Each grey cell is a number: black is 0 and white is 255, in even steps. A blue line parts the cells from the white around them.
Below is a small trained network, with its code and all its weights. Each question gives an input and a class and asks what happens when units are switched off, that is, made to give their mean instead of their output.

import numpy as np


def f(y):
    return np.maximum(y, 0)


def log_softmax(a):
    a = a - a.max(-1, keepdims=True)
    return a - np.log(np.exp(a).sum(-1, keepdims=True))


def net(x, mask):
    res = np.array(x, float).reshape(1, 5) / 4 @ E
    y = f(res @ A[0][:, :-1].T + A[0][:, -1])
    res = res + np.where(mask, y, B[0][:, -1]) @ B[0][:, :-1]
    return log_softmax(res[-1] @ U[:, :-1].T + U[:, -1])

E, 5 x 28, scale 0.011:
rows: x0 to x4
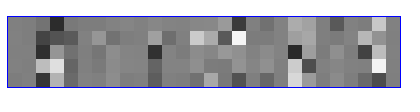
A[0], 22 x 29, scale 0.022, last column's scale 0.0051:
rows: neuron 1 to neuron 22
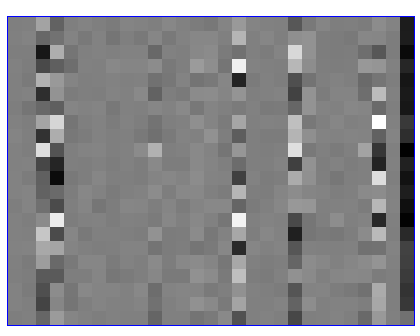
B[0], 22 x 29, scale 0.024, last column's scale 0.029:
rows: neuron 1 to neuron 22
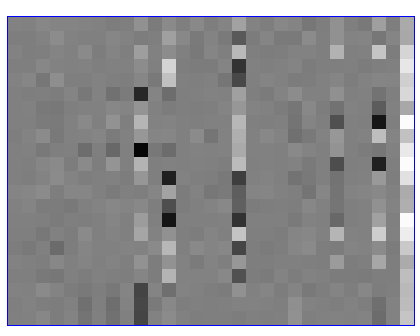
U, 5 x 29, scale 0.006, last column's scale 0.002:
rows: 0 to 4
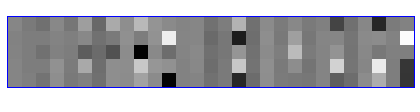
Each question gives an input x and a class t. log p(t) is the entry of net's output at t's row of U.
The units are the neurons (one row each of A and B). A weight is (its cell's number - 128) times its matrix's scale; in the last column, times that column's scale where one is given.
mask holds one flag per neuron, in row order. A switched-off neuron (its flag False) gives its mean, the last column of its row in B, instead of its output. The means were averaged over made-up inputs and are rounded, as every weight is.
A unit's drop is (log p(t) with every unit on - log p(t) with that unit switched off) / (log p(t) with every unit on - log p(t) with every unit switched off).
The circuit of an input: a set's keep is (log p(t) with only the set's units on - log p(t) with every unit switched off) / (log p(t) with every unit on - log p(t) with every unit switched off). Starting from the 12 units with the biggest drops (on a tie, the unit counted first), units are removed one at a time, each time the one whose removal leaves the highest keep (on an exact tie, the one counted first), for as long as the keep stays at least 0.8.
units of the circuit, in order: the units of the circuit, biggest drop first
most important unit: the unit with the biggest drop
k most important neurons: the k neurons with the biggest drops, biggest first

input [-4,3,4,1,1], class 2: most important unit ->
neuron 12
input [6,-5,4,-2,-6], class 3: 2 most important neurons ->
neuron 16; neuron 15
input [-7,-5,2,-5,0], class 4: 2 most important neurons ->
neuron 15; neuron 8
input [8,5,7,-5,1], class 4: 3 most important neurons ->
neuron 12; neuron 10; neuron 14
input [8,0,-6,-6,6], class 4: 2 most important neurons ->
neuron 12; neuron 8
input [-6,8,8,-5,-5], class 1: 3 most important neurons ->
neuron 4; neuron 19; neuron 10
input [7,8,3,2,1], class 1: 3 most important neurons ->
neuron 4; neuron 15; neuron 19
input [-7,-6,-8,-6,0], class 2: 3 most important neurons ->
neuron 10; neuron 8; neuron 12
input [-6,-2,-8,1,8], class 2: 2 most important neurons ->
neuron 10; neuron 16
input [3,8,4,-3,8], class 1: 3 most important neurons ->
neuron 4; neuron 19; neuron 16
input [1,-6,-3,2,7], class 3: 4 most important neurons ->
neuron 3; neuron 9; neuron 4; neuron 19
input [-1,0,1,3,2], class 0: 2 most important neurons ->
neuron 16; neuron 8
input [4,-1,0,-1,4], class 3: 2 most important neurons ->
neuron 15; neuron 3
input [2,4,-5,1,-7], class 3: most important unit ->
neuron 16
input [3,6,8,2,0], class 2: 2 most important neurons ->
neuron 6; neuron 20
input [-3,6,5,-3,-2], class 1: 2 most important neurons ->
neuron 4; neuron 10
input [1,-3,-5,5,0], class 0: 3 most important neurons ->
neuron 8; neuron 6; neuron 22
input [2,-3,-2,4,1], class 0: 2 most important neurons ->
neuron 8; neuron 4
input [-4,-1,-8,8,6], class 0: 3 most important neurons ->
neuron 8; neuron 6; neuron 22
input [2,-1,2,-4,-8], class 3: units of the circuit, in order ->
neuron 16
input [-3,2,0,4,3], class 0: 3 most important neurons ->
neuron 8; neuron 16; neuron 12
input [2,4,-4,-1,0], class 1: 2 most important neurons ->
neuron 4; neuron 6
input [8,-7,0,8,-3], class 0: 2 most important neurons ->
neuron 8; neuron 15
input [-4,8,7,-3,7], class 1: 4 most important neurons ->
neuron 4; neuron 19; neuron 10; neuron 16
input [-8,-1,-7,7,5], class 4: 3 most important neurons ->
neuron 15; neuron 11; neuron 6
